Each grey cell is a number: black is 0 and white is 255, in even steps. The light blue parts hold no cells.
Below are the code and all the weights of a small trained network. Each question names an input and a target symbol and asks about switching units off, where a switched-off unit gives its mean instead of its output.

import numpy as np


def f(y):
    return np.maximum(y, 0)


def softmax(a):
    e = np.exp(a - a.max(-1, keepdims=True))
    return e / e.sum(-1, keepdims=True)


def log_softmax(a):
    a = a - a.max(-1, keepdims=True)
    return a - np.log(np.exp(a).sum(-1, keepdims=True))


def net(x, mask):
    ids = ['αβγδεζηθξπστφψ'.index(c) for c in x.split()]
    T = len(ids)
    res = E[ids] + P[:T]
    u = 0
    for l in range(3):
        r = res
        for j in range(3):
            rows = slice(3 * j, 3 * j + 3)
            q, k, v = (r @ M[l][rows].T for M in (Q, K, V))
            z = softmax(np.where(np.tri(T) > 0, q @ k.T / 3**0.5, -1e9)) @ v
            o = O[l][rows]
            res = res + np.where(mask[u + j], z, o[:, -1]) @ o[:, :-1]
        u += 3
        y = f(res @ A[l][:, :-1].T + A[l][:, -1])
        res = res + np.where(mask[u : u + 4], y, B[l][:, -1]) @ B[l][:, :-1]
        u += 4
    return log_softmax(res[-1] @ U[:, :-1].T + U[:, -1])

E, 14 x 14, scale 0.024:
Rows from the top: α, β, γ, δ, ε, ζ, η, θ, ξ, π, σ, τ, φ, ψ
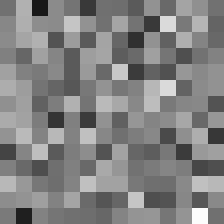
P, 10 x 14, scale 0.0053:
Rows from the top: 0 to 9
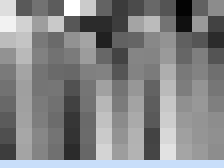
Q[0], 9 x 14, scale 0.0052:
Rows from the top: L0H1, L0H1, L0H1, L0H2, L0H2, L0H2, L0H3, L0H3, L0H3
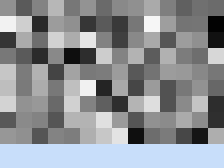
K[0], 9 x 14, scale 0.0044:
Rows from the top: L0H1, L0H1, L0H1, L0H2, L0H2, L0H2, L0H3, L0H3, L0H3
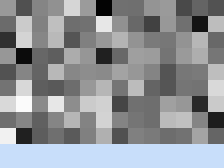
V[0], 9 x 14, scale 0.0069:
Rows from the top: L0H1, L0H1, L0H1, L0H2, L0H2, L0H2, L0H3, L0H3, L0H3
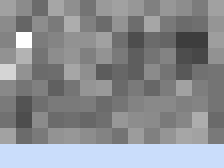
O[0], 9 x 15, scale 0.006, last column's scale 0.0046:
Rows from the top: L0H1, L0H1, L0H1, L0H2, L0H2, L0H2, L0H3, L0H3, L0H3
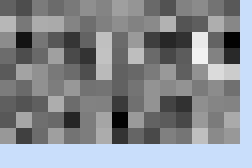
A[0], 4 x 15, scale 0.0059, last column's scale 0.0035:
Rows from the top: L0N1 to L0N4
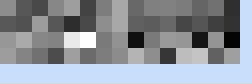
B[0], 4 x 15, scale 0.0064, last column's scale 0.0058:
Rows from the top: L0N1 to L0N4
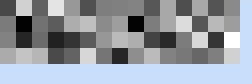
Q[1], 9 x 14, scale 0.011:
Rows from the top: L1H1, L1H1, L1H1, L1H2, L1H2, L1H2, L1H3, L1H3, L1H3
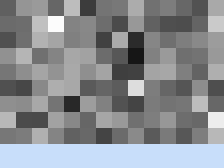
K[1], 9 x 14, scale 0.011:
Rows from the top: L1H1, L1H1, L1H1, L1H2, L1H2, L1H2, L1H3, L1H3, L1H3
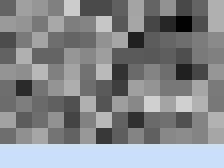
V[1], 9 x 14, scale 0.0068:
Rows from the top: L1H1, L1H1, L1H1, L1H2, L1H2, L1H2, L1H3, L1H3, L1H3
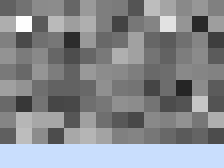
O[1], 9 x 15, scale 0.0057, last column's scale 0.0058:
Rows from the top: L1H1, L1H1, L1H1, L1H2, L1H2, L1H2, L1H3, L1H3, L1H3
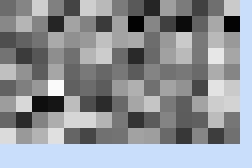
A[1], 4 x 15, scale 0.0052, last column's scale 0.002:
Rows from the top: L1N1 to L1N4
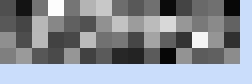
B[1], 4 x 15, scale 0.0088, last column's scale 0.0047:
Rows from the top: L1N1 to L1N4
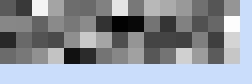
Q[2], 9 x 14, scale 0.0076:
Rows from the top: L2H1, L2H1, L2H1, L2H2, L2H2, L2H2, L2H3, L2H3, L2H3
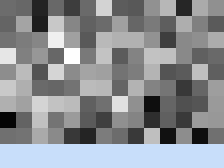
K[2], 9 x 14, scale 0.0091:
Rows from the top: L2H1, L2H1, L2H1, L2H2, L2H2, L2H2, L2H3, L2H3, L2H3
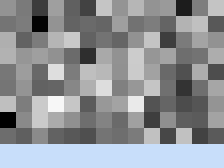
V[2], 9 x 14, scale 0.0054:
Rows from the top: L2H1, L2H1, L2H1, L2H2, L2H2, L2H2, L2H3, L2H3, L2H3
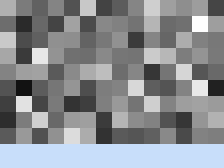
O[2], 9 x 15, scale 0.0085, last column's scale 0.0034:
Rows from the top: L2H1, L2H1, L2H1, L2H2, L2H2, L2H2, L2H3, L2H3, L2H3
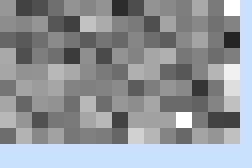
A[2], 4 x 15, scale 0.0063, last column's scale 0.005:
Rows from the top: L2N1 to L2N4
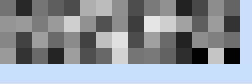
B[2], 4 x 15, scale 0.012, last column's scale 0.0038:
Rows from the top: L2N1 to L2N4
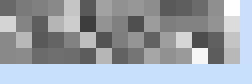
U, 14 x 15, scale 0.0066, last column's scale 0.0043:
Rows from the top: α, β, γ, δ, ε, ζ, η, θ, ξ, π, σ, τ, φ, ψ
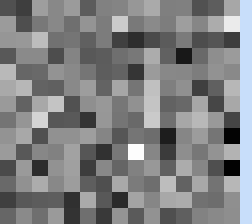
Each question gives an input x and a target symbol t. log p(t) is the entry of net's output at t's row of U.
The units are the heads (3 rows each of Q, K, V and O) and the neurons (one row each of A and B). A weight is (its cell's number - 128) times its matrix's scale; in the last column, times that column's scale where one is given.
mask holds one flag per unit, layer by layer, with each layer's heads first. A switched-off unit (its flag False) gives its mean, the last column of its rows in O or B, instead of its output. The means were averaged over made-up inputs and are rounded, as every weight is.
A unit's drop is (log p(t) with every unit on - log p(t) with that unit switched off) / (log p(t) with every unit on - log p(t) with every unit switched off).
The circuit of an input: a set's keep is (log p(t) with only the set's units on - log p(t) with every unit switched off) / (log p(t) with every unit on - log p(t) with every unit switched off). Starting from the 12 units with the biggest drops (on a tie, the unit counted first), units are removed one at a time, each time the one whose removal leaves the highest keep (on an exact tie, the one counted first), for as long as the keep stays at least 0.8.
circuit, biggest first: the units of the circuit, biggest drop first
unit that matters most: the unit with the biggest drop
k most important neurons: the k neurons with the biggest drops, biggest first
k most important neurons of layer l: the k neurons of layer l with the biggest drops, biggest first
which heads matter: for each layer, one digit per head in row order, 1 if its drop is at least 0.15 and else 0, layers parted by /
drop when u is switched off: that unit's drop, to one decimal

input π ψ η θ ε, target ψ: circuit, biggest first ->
L1H1, L0H1, L1N4, L2H3
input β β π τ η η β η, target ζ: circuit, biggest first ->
L2N3, L1H1
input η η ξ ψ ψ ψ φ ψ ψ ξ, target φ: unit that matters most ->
L0N3
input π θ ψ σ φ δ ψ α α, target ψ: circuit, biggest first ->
L1N4, L2H3
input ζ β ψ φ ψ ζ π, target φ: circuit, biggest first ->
L2H3, L0H3
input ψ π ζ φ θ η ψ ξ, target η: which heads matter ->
111 / 001 / 010
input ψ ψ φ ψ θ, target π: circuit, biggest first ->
L2H2, L2H1
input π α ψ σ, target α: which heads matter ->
111 / 100 / 000
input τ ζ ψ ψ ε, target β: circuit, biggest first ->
L0N3, L0H1, L1H2
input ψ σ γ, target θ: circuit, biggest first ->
L0H2, L1N4, L1H3
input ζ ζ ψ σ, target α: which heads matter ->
101 / 100 / 000
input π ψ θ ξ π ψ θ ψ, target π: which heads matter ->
111 / 110 / 110
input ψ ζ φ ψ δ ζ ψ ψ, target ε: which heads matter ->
000 / 101 / 010
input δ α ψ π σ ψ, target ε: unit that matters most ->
L0H1
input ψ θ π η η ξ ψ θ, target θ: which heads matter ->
110 / 100 / 001
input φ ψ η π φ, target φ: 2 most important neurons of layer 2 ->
L2N2, L2N1
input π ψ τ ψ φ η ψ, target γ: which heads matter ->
111 / 110 / 010
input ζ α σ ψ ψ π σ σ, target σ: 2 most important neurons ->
L2N4, L0N3
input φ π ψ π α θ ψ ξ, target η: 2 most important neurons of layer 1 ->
L1N1, L1N2
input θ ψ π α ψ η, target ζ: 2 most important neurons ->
L2N3, L1N2
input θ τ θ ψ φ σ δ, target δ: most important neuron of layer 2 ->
L2N1
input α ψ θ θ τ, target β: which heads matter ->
100 / 100 / 001
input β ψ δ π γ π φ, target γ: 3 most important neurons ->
L0N3, L1N4, L1N2
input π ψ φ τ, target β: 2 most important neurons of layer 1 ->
L1N2, L1N3
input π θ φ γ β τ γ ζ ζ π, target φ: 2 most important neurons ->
L0N2, L1N2
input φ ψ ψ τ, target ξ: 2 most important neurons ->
L0N3, L1N3
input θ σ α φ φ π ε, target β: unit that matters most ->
L1H1
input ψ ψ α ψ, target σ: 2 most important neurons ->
L0N3, L1N4
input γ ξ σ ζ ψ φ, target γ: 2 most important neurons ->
L1N4, L0N3
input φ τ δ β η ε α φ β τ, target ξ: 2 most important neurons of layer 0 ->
L0N3, L0N4
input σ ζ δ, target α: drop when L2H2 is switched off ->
0.0
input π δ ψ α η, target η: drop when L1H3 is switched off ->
0.5
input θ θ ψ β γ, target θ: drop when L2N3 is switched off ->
0.1
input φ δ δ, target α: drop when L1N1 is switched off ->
0.4
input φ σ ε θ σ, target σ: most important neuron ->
L2N4
